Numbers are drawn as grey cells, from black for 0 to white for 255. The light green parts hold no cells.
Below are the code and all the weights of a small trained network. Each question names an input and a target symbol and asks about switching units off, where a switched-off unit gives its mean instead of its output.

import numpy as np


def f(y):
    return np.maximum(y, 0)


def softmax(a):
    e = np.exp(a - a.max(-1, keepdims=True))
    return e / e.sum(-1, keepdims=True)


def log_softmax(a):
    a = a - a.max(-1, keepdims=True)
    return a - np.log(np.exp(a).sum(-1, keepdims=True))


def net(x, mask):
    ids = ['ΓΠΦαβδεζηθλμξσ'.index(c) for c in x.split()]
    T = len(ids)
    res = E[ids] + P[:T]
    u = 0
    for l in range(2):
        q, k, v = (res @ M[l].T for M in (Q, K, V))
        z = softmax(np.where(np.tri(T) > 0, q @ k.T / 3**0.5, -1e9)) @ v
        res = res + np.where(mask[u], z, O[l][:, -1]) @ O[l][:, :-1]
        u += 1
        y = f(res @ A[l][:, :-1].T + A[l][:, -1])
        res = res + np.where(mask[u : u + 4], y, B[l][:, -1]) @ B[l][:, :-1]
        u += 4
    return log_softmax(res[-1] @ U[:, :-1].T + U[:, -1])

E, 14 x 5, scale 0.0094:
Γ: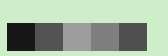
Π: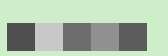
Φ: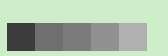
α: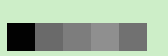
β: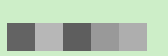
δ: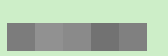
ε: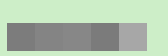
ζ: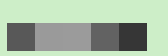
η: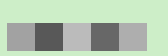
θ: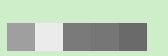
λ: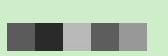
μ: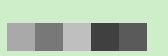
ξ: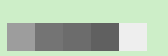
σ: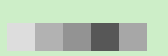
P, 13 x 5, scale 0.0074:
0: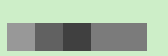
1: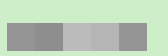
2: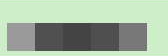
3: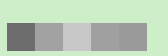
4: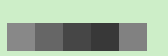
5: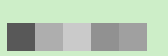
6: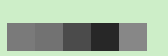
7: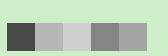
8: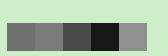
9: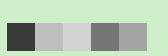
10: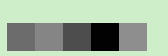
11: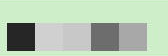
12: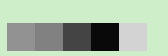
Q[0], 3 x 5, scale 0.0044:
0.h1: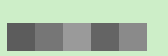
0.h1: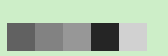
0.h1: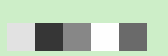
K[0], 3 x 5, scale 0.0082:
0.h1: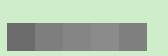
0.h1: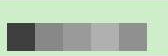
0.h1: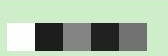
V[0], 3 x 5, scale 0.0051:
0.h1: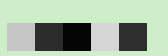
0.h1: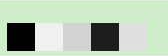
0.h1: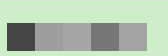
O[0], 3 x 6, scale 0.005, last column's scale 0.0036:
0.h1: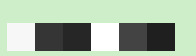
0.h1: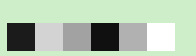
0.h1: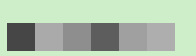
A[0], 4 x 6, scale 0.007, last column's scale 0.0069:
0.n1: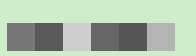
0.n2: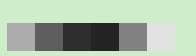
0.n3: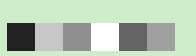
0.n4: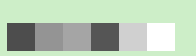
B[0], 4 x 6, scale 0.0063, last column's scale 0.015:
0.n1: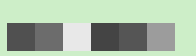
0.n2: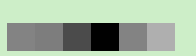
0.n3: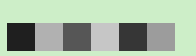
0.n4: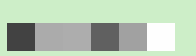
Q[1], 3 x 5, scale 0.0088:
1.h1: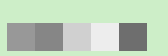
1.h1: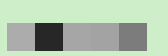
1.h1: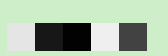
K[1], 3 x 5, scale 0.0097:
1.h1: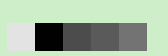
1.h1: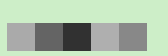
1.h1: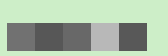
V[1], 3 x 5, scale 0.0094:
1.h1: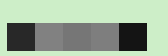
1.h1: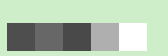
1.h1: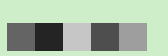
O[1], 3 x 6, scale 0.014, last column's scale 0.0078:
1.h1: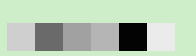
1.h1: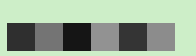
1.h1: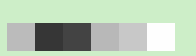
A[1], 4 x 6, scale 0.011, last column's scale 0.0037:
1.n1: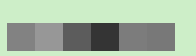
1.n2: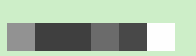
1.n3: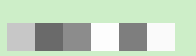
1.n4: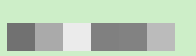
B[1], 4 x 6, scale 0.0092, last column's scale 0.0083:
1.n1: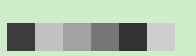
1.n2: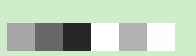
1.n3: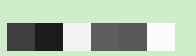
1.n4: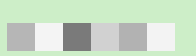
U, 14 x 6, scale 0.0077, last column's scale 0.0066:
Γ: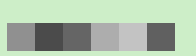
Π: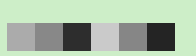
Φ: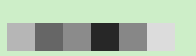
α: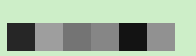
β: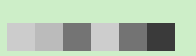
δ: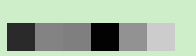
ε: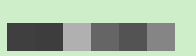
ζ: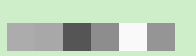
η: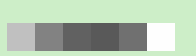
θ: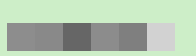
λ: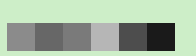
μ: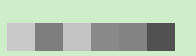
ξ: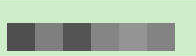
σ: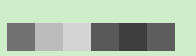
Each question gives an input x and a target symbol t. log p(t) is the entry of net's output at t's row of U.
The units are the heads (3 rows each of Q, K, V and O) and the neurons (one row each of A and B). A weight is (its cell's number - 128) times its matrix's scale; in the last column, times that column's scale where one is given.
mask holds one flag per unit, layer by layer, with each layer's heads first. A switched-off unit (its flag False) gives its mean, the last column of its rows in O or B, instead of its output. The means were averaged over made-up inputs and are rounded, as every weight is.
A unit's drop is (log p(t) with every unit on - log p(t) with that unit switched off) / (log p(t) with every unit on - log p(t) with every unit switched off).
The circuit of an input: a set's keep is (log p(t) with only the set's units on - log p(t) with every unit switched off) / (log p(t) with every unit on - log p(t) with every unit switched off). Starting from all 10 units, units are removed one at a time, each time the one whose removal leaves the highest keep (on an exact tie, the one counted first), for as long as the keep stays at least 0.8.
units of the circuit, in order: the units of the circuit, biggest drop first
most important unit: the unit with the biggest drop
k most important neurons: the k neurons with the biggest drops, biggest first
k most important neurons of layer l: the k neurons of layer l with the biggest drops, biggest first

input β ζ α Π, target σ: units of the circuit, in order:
[1.h1, 1.n2]
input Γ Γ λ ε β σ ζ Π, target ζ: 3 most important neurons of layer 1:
[1.n4, 1.n3, 1.n1]
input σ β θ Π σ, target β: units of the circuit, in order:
[1.h1, 0.n3, 1.n4, 1.n3]
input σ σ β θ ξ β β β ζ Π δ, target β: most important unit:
1.h1
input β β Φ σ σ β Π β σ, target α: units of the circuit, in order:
[1.h1, 1.n1, 0.n2]
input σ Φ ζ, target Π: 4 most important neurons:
[1.n2, 0.n4, 1.n3, 0.n2]
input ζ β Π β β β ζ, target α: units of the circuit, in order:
[1.h1, 1.n1]
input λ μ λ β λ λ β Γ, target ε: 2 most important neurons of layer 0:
[0.n1, 0.n4]
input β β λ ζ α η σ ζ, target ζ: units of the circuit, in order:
[0.n2, 1.h1, 1.n4]
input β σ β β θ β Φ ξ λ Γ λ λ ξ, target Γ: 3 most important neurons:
[0.n1, 1.n2, 1.n3]
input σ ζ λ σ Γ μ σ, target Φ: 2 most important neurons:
[0.n1, 1.n2]
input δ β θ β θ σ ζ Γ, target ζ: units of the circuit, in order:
[1.h1, 1.n4, 1.n3]
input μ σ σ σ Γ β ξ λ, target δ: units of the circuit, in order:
[1.h1, 1.n2]
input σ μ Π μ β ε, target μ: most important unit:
0.n1
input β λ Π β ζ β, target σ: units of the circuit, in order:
[0.n2, 1.n2, 1.h1]
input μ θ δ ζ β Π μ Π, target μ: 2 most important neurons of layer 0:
[0.n2, 0.n1]
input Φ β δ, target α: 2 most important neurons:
[1.n1, 0.n1]
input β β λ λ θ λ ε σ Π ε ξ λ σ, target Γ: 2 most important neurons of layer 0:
[0.n1, 0.n4]
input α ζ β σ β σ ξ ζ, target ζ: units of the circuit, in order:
[1.h1, 1.n4]
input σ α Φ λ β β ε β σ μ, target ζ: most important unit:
0.n2
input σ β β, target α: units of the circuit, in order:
[1.h1, 1.n1, 0.n1]
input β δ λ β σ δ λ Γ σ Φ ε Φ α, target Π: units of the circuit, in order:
[1.h1, 1.n2, 1.n3]
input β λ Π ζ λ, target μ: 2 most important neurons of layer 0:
[0.n1, 0.n3]
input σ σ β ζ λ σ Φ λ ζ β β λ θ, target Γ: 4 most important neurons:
[0.n1, 1.n2, 1.n3, 0.n4]
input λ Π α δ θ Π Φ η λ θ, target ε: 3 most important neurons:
[0.n2, 0.n3, 0.n1]
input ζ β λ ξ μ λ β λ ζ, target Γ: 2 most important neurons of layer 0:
[0.n1, 0.n4]
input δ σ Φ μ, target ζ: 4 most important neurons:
[1.n4, 0.n3, 0.n2, 1.n1]
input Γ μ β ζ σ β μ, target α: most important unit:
1.h1
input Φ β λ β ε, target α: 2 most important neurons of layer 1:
[1.n1, 1.n4]
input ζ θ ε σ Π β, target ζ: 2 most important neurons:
[0.n2, 0.n3]
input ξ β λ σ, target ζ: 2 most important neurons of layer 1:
[1.n3, 1.n4]
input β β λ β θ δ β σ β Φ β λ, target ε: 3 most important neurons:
[0.n4, 0.n1, 1.n3]
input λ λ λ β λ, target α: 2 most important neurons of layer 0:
[0.n2, 0.n1]
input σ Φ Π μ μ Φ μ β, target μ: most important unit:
0.n2
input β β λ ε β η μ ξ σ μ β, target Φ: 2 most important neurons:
[0.n1, 1.n2]
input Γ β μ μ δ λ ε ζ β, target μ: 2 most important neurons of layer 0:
[0.n1, 0.n3]
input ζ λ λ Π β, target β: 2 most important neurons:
[0.n3, 1.n4]
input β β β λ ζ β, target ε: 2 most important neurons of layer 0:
[0.n1, 0.n3]
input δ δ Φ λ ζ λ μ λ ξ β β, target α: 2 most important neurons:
[1.n1, 0.n2]
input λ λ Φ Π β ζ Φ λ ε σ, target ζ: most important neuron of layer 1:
[1.n3]
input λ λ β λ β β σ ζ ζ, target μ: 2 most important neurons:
[0.n1, 1.n3]
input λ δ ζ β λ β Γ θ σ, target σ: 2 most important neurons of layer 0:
[0.n2, 0.n3]
